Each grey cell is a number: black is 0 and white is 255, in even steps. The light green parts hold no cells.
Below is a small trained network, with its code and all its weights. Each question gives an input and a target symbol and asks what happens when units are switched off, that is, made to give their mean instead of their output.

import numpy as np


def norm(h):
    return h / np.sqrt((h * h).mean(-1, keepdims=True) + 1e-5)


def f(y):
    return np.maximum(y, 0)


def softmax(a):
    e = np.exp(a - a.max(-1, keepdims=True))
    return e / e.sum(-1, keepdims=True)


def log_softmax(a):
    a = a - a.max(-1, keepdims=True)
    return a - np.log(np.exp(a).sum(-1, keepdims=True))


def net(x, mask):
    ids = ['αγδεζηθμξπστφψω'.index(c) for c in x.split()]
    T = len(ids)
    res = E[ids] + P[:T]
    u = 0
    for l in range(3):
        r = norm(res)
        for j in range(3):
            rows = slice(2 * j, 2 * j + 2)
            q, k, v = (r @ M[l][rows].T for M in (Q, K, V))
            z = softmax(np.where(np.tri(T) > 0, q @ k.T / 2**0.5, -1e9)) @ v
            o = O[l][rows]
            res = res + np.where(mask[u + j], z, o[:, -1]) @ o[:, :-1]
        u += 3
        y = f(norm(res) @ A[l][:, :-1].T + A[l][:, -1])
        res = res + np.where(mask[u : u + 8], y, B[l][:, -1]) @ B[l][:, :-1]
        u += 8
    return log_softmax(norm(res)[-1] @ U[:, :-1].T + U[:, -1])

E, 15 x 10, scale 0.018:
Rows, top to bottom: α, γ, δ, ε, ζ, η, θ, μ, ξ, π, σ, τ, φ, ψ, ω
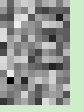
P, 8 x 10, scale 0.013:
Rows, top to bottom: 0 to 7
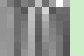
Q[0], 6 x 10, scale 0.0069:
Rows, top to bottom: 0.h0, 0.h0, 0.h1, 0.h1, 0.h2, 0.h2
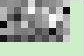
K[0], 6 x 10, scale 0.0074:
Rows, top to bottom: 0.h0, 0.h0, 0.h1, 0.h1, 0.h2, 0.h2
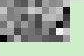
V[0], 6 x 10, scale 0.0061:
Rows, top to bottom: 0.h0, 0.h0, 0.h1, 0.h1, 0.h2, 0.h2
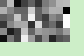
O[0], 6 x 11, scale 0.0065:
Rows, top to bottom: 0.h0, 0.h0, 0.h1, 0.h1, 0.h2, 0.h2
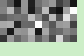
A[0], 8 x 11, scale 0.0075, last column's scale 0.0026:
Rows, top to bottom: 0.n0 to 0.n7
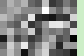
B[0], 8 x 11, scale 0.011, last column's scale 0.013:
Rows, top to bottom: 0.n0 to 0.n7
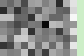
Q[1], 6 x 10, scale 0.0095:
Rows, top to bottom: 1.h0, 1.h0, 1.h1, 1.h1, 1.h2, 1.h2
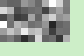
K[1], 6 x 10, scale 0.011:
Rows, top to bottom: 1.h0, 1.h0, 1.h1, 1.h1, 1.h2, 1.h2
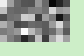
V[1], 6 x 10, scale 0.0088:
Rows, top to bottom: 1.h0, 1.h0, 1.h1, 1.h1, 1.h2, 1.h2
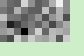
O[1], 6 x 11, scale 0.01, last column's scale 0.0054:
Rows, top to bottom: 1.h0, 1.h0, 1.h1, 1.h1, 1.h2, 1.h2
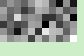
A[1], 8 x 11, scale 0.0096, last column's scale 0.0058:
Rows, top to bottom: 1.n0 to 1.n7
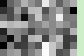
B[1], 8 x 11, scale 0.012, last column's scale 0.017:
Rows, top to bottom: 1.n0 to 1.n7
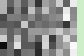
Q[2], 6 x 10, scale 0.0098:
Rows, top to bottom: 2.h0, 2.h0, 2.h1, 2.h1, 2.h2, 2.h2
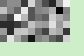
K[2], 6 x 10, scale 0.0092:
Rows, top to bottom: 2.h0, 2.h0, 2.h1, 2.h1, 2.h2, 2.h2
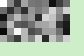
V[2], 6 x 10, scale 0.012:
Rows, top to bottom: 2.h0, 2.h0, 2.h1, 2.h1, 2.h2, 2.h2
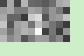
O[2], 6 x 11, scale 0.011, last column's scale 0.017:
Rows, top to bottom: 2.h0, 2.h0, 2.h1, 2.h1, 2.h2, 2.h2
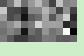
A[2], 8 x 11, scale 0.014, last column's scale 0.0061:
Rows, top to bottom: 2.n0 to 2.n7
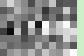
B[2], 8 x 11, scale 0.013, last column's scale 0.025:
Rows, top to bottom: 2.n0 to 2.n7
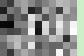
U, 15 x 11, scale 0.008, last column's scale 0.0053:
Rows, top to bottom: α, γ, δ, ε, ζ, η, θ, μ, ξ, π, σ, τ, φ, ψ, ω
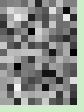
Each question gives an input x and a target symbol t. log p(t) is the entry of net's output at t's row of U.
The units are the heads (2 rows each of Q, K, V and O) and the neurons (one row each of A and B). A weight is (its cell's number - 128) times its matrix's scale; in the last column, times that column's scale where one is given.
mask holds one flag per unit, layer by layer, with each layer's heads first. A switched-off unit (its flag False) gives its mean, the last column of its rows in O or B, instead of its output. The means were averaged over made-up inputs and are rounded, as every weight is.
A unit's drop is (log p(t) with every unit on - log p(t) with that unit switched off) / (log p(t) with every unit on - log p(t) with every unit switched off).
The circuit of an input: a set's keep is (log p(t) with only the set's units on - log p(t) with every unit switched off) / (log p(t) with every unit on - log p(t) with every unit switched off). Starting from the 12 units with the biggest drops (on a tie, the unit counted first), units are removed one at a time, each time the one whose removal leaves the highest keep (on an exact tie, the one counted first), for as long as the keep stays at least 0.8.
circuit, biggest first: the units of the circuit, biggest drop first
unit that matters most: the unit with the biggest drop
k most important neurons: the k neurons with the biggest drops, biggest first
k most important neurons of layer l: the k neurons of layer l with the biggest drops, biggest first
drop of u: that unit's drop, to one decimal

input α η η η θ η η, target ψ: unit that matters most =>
1.h0
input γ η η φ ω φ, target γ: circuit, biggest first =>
2.h2; 2.n3; 2.n4
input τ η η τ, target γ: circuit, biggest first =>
0.n6; 2.h2; 2.n3; 2.n4
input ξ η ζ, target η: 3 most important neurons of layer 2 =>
2.n4; 2.n3; 2.n2
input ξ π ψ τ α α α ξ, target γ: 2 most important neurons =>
0.n2; 2.n3
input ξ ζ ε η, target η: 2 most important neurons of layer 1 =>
1.n6; 1.n0
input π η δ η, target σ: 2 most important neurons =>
1.n6; 2.n3
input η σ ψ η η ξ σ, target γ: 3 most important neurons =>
0.n5; 0.n2; 2.n3
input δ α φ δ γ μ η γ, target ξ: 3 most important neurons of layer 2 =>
2.n3; 2.n4; 2.n5
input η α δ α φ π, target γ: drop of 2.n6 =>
0.0
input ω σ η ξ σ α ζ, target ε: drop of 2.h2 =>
0.6
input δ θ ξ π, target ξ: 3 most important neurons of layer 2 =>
2.n3; 2.n4; 2.n5
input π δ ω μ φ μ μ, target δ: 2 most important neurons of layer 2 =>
2.n4; 2.n3
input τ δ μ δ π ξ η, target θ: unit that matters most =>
1.n6
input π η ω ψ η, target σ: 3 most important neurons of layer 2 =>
2.n3; 2.n4; 2.n2
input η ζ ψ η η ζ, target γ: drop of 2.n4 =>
0.2
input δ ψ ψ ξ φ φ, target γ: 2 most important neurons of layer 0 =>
0.n5; 0.n4
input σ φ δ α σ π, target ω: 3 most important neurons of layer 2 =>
2.n3; 2.n4; 2.n7
